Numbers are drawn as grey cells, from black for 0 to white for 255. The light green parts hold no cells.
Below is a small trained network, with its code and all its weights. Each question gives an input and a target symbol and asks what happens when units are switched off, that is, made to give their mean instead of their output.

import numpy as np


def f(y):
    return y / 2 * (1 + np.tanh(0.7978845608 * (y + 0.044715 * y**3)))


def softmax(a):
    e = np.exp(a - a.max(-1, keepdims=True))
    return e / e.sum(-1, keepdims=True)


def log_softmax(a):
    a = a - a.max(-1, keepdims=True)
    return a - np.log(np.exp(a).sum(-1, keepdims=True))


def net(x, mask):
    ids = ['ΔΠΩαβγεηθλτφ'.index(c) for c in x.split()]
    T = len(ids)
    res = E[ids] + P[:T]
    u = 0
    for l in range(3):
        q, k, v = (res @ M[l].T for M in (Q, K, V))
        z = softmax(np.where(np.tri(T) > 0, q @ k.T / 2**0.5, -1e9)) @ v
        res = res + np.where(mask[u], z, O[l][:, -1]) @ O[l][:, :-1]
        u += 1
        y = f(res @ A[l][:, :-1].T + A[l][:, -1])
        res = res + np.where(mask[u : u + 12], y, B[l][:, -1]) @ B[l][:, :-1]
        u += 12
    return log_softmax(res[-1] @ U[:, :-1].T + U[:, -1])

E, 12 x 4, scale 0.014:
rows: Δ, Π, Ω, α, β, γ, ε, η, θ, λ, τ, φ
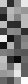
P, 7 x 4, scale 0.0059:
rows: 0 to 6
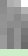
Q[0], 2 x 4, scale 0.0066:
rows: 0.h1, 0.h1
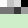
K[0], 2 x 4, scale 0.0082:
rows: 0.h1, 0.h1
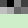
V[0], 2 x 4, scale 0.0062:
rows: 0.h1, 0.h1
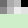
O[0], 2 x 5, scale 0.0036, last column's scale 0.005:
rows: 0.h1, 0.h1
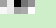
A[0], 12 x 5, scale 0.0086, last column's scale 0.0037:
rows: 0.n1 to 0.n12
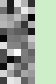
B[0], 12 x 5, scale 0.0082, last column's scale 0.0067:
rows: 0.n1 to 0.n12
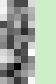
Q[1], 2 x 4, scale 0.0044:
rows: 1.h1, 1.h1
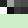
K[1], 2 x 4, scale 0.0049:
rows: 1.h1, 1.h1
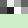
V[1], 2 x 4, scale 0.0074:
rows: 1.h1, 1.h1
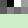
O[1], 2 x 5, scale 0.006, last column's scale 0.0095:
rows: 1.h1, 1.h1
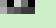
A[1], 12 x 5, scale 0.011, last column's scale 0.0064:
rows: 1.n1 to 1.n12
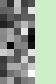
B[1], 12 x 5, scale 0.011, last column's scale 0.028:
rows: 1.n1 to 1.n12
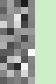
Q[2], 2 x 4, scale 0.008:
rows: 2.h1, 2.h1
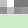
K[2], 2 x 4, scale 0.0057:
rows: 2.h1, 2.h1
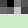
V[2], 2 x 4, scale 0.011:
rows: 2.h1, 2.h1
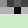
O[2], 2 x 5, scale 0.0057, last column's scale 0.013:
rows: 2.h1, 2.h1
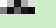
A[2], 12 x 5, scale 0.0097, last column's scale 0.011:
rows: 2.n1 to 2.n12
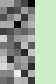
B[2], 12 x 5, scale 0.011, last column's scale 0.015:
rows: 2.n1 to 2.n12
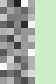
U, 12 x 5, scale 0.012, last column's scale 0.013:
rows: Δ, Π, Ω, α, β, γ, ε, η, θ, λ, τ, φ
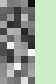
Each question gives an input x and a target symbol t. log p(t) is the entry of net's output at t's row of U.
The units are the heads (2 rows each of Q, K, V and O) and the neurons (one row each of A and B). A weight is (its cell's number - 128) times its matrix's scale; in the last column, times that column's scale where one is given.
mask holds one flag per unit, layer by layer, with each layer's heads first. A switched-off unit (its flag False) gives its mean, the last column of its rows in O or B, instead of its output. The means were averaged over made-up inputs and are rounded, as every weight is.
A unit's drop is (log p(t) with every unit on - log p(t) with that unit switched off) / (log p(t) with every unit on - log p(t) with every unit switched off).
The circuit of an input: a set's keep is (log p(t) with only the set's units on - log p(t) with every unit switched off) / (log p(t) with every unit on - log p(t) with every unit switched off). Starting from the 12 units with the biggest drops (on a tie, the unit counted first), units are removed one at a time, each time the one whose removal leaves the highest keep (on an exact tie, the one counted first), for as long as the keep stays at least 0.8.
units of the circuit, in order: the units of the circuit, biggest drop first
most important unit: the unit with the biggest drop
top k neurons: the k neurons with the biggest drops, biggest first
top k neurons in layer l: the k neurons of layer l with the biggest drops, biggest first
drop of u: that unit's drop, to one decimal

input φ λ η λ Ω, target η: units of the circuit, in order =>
[2.n9 2.n10]
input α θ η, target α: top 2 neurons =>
[0.n9 0.n8]
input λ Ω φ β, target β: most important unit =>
1.n5
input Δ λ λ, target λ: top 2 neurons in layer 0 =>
[0.n1 0.n10]
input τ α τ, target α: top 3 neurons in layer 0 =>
[0.n8 0.n11 0.n12]
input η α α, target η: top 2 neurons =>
[1.n8 0.n9]
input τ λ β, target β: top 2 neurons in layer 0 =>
[0.n11 0.n7]
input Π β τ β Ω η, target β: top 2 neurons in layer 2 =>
[2.n1 2.n4]
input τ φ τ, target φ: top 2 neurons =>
[2.n1 2.n11]
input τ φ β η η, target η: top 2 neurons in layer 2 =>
[2.n9 2.n10]
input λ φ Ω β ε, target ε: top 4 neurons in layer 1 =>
[1.n9 1.n3 1.n11 1.n8]
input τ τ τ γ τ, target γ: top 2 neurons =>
[2.n4 0.n7]
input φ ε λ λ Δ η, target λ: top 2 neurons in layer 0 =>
[0.n8 0.n12]
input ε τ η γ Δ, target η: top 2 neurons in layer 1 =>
[1.n8 1.n11]
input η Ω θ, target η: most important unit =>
0.n8
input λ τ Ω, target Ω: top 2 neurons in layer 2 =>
[2.n7 2.n10]
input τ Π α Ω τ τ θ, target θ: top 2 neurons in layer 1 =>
[1.n5 1.n8]
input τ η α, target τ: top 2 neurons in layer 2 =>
[2.n9 2.n5]
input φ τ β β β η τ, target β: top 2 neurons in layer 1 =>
[1.n3 1.n5]
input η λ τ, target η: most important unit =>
1.n8
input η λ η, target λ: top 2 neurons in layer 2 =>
[2.n11 2.n1]
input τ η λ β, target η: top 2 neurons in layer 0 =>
[0.n8 0.n12]
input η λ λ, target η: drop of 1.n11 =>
0.3
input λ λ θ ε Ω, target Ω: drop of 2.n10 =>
0.3
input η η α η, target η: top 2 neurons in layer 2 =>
[2.n10 2.n9]
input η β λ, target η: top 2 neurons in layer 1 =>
[1.n11 1.n6]
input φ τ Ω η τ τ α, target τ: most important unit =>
2.n9
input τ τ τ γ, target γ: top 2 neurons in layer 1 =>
[1.n8 1.n12]
